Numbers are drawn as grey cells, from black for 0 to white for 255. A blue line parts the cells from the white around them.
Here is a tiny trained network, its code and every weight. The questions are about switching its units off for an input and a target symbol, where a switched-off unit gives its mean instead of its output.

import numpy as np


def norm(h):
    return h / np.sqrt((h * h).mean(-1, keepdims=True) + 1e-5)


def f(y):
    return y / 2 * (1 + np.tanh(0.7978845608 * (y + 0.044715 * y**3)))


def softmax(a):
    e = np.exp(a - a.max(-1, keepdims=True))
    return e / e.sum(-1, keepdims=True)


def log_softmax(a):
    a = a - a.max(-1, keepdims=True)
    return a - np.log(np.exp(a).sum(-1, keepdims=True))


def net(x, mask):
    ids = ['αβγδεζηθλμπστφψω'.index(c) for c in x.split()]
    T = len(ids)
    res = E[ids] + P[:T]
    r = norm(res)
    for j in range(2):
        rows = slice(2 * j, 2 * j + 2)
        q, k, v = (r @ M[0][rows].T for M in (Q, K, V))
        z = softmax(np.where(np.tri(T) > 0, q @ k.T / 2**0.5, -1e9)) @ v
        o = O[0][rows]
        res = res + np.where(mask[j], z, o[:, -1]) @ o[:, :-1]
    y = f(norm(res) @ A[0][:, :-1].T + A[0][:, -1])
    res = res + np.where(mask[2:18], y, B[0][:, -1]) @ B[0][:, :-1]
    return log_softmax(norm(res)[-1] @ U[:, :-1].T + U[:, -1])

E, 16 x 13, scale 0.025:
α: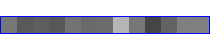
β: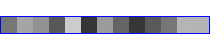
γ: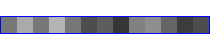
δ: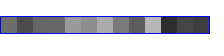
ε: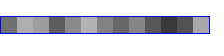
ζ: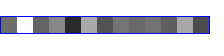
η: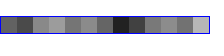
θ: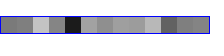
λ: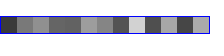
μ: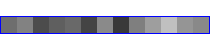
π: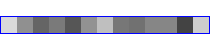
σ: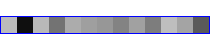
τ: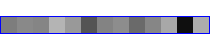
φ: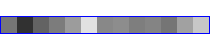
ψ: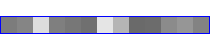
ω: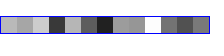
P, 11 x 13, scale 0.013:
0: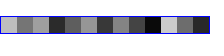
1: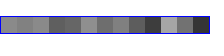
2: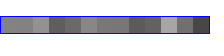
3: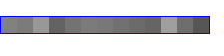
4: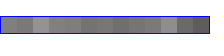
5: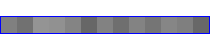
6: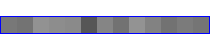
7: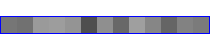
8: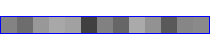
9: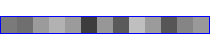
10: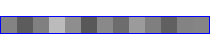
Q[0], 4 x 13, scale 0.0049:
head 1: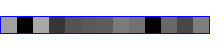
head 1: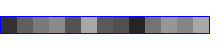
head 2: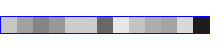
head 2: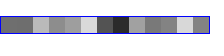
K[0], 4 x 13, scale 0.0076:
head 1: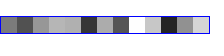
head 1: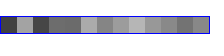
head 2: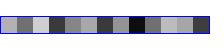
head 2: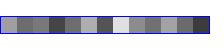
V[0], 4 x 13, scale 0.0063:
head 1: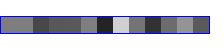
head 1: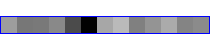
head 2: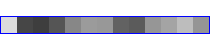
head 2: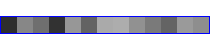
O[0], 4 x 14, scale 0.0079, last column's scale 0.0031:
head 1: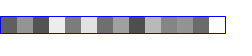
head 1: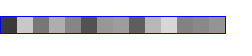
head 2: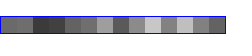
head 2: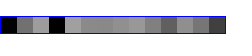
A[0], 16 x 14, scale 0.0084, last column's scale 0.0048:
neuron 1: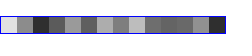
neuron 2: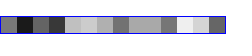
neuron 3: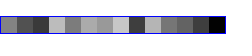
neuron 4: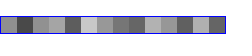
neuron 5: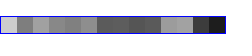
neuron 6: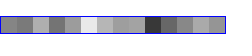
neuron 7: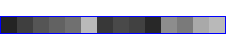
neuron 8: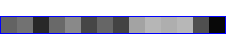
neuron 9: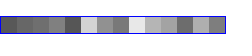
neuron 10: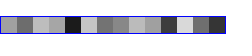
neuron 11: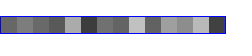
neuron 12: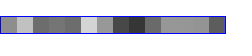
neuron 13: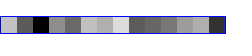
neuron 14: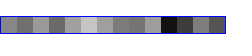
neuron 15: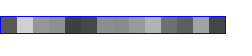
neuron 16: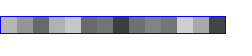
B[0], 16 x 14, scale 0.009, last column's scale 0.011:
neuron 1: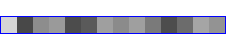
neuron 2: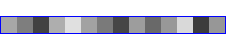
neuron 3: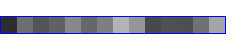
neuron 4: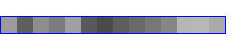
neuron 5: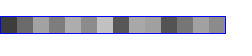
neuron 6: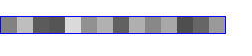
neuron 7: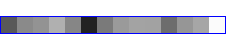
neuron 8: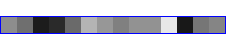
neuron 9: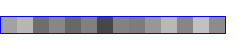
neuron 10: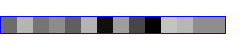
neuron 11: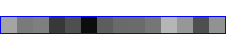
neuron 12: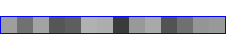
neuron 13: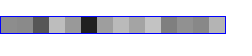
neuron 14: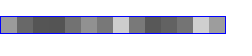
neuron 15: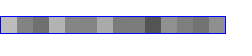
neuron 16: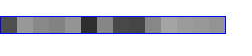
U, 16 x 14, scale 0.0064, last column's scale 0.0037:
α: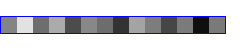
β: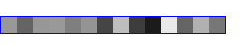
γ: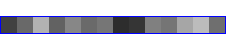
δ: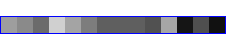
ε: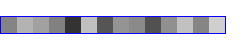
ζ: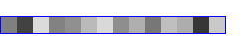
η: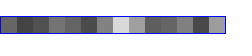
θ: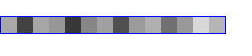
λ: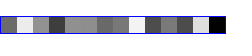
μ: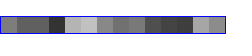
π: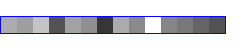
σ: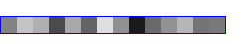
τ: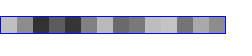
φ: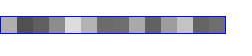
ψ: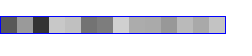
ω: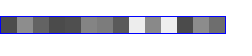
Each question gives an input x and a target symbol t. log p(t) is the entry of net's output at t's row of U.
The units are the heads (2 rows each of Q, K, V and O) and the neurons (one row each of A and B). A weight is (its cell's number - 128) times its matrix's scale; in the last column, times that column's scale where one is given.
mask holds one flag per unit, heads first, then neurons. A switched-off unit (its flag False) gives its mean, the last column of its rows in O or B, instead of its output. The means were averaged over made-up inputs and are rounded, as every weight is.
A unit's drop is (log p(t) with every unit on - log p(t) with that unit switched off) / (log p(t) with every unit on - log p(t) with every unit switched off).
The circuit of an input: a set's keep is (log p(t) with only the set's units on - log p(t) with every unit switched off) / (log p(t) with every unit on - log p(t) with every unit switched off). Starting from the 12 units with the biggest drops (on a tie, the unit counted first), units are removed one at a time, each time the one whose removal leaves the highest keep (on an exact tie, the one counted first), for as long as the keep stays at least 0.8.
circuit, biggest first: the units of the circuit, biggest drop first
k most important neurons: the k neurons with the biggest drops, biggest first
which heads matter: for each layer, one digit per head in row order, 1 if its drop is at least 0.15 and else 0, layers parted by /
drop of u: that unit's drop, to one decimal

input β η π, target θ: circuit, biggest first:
[neuron 1; neuron 12]
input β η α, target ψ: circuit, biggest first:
[neuron 13]
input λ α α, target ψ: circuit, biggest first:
[neuron 13; head 1]
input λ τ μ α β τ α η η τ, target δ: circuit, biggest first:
[neuron 7; head 2]
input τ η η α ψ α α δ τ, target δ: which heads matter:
00
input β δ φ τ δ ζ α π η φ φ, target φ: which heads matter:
10
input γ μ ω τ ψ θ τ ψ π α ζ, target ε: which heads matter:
00
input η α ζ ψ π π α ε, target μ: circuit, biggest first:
[neuron 14; neuron 7]
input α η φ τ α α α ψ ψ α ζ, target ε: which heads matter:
00
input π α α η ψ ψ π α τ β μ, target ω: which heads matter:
00
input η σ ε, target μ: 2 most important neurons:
[neuron 14; neuron 13]
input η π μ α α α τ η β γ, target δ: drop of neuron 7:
0.3
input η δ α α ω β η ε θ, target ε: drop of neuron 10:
0.3
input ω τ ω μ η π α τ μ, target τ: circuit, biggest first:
[neuron 8]
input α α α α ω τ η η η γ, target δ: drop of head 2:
0.2
